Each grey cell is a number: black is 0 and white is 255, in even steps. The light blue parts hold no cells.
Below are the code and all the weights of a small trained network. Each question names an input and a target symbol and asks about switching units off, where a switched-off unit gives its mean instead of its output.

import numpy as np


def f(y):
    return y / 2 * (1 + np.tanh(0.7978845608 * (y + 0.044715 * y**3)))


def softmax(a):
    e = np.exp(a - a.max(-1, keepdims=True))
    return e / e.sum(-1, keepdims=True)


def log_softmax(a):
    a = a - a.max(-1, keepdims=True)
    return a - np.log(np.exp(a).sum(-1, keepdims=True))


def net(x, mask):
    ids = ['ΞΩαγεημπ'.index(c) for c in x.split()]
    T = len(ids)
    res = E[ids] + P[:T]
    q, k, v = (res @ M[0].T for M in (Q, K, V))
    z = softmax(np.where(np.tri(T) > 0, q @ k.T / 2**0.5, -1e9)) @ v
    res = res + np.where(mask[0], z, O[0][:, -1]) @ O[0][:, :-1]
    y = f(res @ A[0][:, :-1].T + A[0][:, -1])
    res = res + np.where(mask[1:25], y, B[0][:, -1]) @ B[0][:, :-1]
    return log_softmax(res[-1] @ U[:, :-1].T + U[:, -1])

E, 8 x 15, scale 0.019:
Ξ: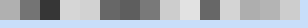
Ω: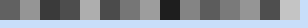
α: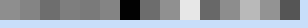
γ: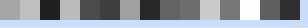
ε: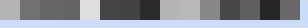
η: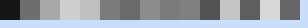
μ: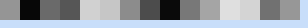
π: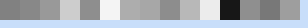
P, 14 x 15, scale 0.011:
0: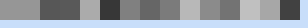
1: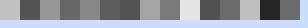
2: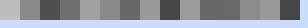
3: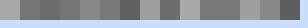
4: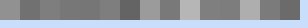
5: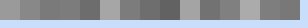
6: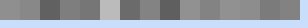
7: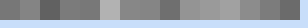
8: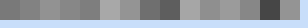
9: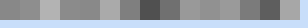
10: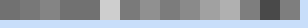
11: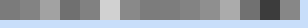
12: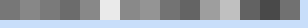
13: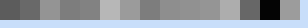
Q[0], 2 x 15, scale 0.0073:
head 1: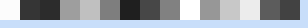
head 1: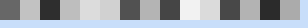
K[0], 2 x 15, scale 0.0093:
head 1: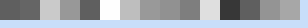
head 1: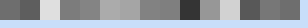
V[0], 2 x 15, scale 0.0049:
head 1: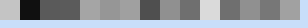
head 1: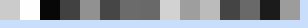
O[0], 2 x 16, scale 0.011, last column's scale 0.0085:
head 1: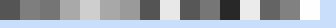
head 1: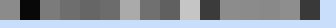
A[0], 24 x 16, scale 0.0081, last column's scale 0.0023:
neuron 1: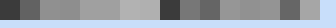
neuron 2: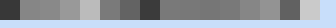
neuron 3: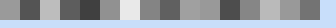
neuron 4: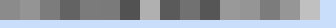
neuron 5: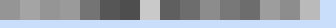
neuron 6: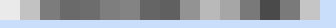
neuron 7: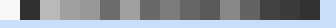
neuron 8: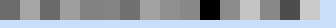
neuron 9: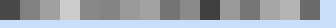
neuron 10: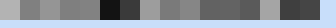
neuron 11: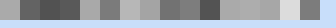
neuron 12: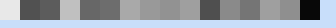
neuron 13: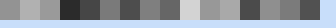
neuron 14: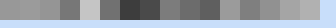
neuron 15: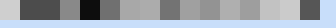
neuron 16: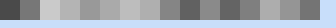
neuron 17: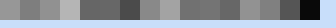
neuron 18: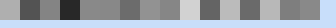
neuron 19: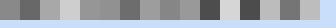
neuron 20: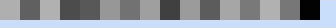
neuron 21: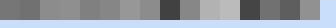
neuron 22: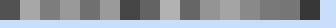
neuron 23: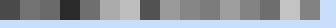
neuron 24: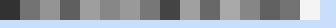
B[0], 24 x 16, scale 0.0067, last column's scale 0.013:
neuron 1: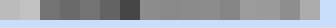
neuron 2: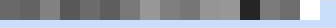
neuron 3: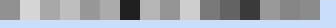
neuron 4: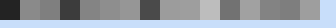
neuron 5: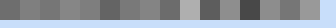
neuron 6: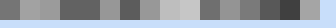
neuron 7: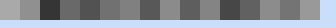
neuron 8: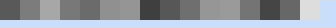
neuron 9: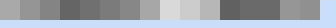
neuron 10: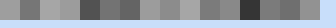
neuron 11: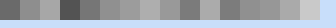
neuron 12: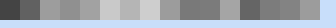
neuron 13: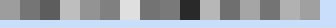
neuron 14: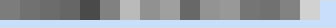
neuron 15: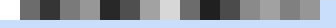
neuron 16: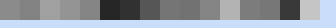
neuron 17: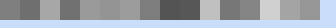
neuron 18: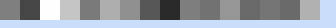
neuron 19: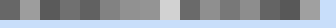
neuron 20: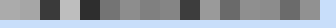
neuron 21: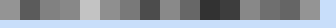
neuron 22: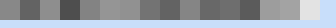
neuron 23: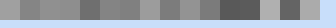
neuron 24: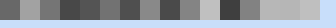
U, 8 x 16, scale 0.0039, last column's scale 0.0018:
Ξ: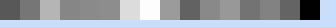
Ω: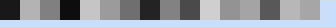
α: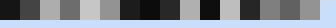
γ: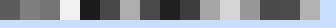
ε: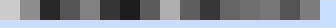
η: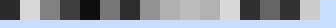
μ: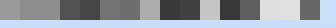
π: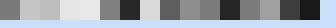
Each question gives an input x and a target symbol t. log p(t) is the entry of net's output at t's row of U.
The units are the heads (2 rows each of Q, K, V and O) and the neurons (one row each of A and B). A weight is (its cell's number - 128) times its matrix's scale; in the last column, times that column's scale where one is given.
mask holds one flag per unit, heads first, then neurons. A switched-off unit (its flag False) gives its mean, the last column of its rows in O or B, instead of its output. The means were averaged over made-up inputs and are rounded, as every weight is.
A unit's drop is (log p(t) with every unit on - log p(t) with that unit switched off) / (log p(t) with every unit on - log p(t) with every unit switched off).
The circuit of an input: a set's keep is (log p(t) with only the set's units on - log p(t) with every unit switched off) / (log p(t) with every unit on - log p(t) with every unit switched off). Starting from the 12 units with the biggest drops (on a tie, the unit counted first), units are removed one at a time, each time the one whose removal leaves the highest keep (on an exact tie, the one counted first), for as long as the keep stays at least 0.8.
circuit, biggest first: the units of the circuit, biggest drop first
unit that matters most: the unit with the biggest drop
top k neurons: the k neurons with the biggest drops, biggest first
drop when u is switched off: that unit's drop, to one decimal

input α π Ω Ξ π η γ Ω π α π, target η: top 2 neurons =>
neuron 6; neuron 5
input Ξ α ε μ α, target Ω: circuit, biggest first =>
head 1; neuron 8
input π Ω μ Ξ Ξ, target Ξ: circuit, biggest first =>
head 1; neuron 12; neuron 11
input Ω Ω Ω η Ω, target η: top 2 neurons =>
neuron 6; neuron 5
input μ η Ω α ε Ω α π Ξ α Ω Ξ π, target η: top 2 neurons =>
neuron 6; neuron 16
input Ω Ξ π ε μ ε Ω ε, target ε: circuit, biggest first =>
head 1; neuron 7; neuron 8
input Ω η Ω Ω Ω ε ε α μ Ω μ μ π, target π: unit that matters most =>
neuron 16
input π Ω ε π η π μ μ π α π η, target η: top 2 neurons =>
neuron 19; neuron 9
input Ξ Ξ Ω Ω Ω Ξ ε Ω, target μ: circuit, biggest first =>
head 1; neuron 24; neuron 11
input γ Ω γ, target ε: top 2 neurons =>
neuron 15; neuron 7
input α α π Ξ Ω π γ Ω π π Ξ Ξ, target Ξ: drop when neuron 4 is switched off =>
0.1
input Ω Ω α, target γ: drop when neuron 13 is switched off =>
0.2
